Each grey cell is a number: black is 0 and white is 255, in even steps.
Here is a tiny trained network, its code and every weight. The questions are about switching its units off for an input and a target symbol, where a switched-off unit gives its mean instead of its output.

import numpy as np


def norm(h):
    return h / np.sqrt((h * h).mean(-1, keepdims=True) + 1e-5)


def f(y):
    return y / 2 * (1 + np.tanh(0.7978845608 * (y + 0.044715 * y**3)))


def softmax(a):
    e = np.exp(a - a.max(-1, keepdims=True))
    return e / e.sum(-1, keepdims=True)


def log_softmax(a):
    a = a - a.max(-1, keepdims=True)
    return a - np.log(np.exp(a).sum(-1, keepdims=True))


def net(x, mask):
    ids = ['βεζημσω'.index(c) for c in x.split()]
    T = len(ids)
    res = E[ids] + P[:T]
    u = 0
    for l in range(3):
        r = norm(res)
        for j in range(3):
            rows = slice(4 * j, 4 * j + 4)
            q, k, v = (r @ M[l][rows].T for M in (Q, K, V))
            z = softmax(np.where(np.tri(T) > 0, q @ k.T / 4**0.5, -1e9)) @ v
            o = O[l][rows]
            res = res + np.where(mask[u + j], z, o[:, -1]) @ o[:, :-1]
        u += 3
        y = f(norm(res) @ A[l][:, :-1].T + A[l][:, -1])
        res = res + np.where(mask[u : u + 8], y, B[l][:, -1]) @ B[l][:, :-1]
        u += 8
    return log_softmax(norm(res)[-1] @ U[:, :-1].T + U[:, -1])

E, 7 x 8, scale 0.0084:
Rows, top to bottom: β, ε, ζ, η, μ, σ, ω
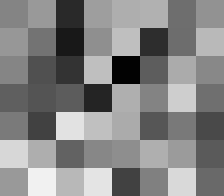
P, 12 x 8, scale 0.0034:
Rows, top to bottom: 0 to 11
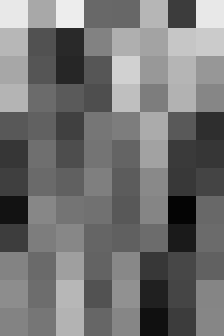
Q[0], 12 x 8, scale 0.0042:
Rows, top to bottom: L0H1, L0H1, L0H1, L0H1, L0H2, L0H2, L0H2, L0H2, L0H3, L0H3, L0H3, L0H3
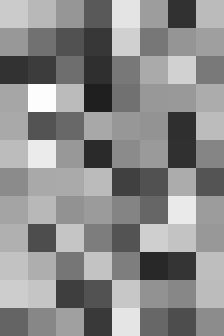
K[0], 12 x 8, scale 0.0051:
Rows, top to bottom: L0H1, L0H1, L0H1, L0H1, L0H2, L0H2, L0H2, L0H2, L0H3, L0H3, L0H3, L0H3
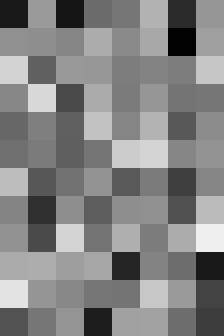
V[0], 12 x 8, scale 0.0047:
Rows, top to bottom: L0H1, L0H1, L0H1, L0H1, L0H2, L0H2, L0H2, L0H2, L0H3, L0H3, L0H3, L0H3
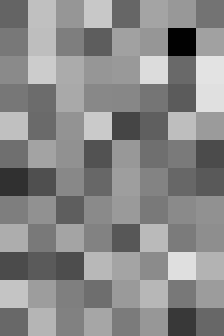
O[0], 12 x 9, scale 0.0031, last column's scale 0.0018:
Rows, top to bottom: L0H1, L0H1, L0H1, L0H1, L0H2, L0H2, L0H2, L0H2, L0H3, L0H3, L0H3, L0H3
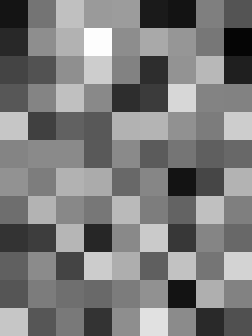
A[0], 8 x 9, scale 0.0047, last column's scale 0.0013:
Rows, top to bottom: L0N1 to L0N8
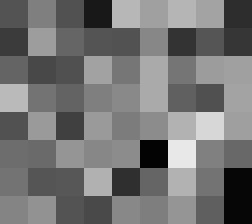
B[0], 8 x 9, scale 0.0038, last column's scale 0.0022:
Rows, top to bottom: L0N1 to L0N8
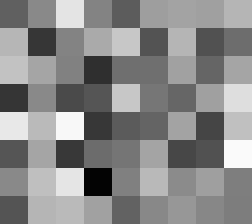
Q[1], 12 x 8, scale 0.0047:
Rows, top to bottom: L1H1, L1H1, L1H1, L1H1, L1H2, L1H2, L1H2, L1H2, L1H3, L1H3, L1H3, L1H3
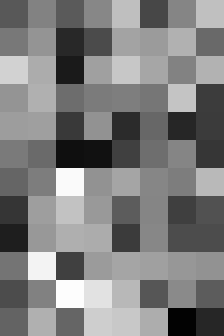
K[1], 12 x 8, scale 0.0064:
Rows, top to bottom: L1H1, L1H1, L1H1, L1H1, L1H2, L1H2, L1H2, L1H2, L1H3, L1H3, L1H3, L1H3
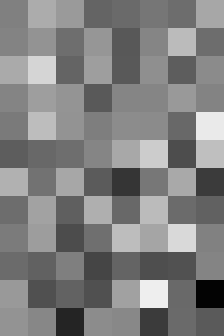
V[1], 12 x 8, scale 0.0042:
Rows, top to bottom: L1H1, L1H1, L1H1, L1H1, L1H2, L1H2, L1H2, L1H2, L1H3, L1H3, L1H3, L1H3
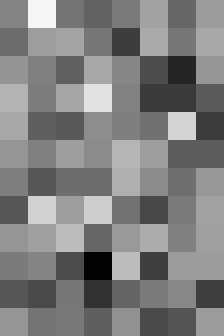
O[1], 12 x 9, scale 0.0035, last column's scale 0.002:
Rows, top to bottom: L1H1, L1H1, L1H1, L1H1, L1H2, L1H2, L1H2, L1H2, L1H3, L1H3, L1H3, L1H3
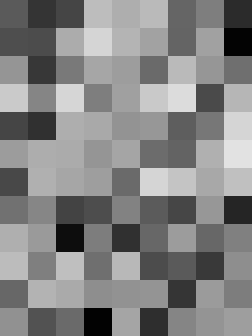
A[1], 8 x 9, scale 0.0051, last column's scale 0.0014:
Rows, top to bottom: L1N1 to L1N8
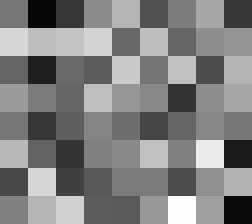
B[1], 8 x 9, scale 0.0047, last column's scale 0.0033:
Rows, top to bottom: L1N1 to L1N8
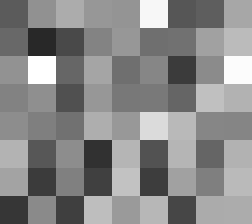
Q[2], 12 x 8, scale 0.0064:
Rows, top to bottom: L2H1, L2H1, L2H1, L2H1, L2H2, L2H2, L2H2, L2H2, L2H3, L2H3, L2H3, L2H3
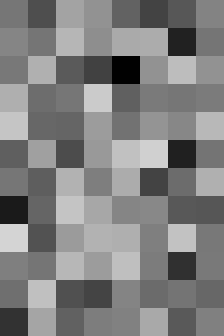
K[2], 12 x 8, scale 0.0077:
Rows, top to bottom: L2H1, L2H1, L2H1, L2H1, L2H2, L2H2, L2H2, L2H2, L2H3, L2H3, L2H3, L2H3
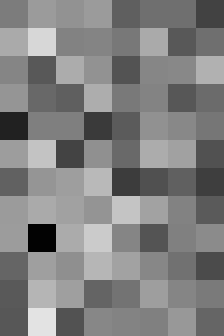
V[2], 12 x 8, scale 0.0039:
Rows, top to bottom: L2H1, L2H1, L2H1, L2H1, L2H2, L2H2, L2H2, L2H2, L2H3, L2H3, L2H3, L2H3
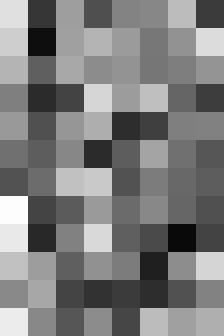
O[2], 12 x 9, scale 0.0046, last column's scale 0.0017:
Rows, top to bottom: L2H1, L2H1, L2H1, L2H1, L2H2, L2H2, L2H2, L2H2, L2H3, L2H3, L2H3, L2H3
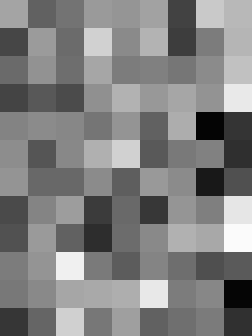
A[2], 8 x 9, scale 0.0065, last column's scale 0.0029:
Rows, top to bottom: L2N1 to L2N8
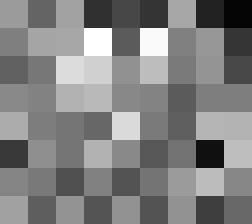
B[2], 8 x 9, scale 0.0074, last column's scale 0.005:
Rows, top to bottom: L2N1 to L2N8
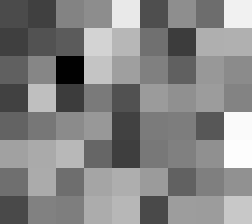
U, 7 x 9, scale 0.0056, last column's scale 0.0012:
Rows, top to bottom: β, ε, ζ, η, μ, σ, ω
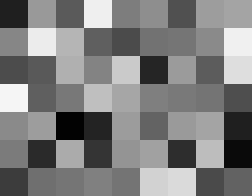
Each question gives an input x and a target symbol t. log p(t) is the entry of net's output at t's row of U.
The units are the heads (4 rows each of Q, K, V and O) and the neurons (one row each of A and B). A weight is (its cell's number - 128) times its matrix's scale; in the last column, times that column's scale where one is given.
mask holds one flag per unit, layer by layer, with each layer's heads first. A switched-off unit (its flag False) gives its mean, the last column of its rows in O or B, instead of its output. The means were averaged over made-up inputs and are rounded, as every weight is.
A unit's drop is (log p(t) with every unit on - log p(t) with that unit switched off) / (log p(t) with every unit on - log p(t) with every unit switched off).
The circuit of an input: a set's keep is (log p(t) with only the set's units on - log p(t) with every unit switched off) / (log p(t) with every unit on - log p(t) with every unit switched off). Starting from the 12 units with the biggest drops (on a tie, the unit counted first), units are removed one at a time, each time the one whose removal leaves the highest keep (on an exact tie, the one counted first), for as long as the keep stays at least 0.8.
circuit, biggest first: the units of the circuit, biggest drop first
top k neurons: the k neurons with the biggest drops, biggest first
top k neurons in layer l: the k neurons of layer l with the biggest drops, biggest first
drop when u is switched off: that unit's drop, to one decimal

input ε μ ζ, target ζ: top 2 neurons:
(L0N5; L2N1)
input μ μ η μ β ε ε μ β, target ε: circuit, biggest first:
(L2N1; L2N2; L0N5)
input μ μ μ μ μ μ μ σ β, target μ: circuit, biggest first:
(L2N1; L1N7)
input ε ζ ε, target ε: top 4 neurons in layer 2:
(L2N1; L2N2; L2N5; L2N8)
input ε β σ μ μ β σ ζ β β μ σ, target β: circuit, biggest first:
(L0H1)
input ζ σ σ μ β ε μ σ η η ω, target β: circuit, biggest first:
(L1N8; L2N2)
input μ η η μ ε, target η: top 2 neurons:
(L0N1; L1N1)
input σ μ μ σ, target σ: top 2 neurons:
(L1N3; L1N6)
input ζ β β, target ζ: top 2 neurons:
(L0N5; L1N6)
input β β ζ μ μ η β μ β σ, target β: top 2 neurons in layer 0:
(L0N6; L0N3)
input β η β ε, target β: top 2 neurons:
(L1N1; L2N5)
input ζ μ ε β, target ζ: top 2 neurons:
(L2N6; L2N5)
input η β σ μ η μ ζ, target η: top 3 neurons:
(L0N1; L1N7; L0N7)
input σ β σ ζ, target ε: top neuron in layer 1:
(L1N2)
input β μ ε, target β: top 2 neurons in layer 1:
(L1N1; L1N3)
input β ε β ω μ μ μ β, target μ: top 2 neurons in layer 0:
(L0N3; L0N5)
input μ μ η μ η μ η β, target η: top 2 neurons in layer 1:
(L1N7; L1N4)
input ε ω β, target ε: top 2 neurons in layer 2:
(L2N1; L2N5)
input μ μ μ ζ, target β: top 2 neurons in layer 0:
(L0N7; L0N5)
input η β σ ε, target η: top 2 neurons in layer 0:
(L0N1; L0N5)
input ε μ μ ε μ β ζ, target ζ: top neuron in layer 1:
(L1N3)
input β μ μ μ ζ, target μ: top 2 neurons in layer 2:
(L2N6; L2N5)
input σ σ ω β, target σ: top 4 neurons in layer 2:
(L2N1; L2N6; L2N5; L2N8)
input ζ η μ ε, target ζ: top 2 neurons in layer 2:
(L2N6; L2N5)
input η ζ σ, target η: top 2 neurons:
(L0N1; L2N1)
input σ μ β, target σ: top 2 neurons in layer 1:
(L1N6; L1N3)
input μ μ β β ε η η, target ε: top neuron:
(L1N7)
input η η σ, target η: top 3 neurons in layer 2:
(L2N6; L2N5; L2N1)
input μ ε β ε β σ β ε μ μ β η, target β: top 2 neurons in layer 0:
(L0N1; L0N4)
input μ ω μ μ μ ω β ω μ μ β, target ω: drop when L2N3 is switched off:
0.1
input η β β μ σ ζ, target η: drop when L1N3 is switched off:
0.0
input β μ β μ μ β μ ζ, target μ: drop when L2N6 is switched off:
0.4
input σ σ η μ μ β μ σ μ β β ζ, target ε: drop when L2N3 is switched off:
0.1
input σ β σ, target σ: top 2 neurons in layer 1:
(L1N6; L1N3)
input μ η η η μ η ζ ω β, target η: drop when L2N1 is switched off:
0.2
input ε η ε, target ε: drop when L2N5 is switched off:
0.2
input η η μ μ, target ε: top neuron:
(L0N5)
